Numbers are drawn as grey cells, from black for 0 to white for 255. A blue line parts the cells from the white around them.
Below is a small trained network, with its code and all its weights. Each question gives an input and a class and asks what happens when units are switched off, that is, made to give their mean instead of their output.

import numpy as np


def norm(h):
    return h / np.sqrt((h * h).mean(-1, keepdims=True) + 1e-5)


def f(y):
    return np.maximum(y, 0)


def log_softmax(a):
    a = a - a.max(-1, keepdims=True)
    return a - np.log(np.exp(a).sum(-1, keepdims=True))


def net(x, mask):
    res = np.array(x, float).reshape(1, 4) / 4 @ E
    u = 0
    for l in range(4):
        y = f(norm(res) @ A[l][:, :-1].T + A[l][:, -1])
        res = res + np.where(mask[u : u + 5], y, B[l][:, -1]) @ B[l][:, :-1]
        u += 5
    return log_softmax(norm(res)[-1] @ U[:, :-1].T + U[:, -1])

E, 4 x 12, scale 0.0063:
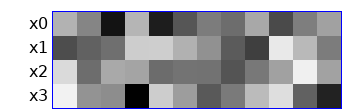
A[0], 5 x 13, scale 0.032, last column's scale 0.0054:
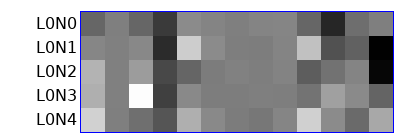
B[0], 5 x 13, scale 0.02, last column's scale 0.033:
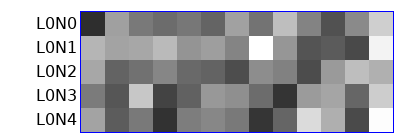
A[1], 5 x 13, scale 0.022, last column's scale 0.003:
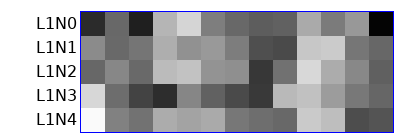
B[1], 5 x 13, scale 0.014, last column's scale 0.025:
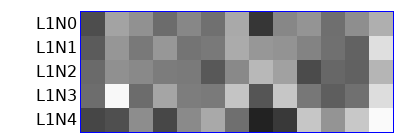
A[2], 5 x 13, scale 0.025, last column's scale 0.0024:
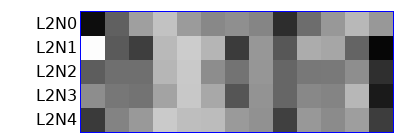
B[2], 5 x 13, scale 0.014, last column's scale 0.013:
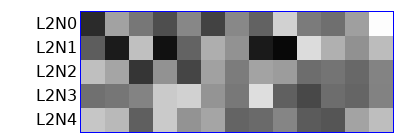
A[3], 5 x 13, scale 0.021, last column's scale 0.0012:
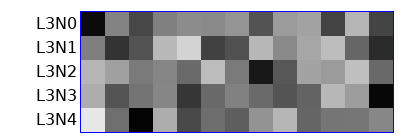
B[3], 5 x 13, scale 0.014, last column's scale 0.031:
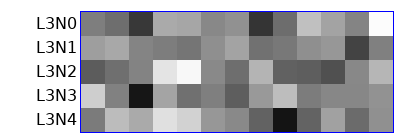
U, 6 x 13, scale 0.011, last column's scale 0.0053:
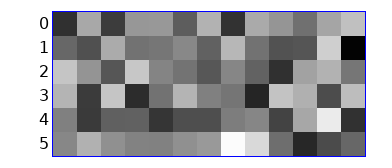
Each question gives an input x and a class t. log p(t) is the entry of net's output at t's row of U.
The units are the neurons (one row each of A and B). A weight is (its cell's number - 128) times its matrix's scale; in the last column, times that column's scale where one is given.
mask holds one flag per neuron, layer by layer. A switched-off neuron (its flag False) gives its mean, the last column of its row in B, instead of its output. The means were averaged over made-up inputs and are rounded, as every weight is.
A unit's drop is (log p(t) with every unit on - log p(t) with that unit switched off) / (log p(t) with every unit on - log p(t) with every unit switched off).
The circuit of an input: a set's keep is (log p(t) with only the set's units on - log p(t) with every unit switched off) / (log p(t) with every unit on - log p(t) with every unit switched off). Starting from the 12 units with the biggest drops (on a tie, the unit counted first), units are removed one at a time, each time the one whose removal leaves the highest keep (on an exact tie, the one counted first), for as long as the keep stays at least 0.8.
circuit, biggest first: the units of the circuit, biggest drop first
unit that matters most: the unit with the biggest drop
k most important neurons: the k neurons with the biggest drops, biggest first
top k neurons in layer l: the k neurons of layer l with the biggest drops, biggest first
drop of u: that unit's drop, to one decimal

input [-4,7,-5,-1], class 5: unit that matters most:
L0N4
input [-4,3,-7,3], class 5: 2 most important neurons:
[L0N1 L0N0]
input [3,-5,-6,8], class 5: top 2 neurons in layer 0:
[L0N0 L0N1]
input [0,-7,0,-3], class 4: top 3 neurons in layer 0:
[L0N4 L0N2 L0N1]
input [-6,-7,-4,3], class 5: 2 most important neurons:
[L0N0 L0N1]
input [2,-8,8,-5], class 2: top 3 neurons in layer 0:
[L0N4 L0N0 L0N2]
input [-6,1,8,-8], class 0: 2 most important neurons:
[L0N1 L2N0]
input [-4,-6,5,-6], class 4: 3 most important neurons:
[L0N4 L0N1 L3N3]
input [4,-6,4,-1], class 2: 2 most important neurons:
[L0N4 L0N1]
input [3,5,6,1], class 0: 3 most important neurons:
[L1N3 L0N3 L0N1]
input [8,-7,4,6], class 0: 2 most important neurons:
[L1N3 L0N1]
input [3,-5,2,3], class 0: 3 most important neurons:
[L0N1 L1N3 L3N2]
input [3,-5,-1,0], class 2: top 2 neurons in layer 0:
[L0N2 L0N4]
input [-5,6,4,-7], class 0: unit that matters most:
L0N1
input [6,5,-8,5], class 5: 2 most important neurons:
[L0N0 L0N1]
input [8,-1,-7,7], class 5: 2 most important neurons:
[L1N4 L0N1]
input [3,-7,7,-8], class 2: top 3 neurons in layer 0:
[L0N4 L0N0 L0N3]
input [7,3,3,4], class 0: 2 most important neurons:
[L1N3 L0N3]
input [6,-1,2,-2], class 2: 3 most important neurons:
[L0N4 L0N3 L0N0]
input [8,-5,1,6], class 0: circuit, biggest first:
[L1N3]
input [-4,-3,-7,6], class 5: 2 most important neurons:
[L0N0 L0N1]
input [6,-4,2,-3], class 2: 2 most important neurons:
[L0N4 L1N4]
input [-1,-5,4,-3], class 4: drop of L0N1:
0.3
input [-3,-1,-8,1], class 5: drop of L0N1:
0.3
